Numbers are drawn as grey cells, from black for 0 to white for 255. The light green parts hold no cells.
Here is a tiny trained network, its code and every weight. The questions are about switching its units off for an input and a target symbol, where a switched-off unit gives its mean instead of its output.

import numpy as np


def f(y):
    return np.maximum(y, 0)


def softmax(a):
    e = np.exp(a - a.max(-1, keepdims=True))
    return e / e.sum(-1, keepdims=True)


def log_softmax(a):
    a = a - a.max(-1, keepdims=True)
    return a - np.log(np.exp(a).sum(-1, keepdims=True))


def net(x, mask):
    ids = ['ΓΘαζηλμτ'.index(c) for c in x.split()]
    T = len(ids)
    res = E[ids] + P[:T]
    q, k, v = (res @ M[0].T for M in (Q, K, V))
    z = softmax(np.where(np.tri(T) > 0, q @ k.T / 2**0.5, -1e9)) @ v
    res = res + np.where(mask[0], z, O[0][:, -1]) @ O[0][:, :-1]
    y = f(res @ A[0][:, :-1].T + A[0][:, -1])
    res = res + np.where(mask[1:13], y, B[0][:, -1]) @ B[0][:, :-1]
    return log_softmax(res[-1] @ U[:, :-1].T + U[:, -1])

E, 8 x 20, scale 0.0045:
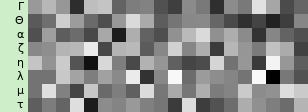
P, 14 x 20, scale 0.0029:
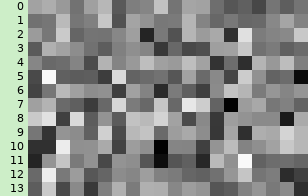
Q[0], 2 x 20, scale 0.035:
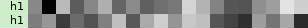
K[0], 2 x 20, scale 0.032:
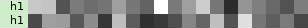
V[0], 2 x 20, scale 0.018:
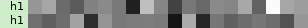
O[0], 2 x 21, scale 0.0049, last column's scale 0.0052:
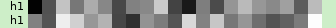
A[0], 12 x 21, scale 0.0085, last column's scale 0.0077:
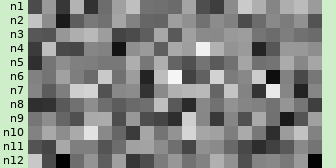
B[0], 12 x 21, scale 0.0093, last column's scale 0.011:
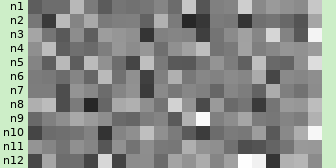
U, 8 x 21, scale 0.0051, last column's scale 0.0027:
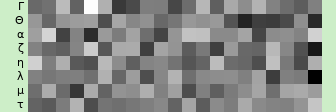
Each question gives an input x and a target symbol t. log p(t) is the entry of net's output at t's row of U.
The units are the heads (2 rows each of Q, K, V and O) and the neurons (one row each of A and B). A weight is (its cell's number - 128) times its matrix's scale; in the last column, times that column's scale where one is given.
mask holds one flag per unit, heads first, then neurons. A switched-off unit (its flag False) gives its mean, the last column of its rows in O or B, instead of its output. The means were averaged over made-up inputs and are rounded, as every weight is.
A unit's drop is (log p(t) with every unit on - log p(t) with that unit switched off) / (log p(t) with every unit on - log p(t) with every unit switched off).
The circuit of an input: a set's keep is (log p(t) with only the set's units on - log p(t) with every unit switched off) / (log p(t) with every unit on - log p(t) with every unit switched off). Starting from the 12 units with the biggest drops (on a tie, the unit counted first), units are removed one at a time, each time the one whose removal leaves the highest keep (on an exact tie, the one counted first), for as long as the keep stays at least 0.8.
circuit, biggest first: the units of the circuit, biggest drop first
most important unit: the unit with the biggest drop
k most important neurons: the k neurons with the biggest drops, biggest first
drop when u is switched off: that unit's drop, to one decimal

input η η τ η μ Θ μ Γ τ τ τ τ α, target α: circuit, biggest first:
(n4)
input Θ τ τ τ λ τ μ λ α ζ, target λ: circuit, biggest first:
(n12; n2; h1)
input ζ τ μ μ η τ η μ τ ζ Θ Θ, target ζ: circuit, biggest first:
(h1; n2)
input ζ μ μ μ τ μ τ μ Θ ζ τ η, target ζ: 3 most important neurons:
(n2; n5; n8)
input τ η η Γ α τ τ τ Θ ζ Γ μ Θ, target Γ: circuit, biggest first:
(n8; n3)
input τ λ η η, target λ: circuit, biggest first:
(n12; n2; h1)
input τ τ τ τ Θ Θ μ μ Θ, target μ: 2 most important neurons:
(n5; n3)
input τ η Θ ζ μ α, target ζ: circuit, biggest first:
(h1; n2)
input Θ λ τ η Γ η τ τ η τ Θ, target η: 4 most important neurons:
(n8; n10; n3; n5)
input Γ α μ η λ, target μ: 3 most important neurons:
(n5; n3; n8)
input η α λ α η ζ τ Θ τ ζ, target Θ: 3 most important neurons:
(n3; n1; n2)
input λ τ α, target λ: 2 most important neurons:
(n2; n12)
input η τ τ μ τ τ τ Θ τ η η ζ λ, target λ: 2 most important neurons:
(n6; n8)
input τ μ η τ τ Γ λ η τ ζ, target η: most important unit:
h1
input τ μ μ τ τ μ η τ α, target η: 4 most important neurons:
(n5; n8; n10; n3)
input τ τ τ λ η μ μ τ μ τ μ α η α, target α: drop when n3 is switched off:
0.0
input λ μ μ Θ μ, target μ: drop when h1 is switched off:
0.4
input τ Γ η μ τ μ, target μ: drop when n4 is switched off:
0.0
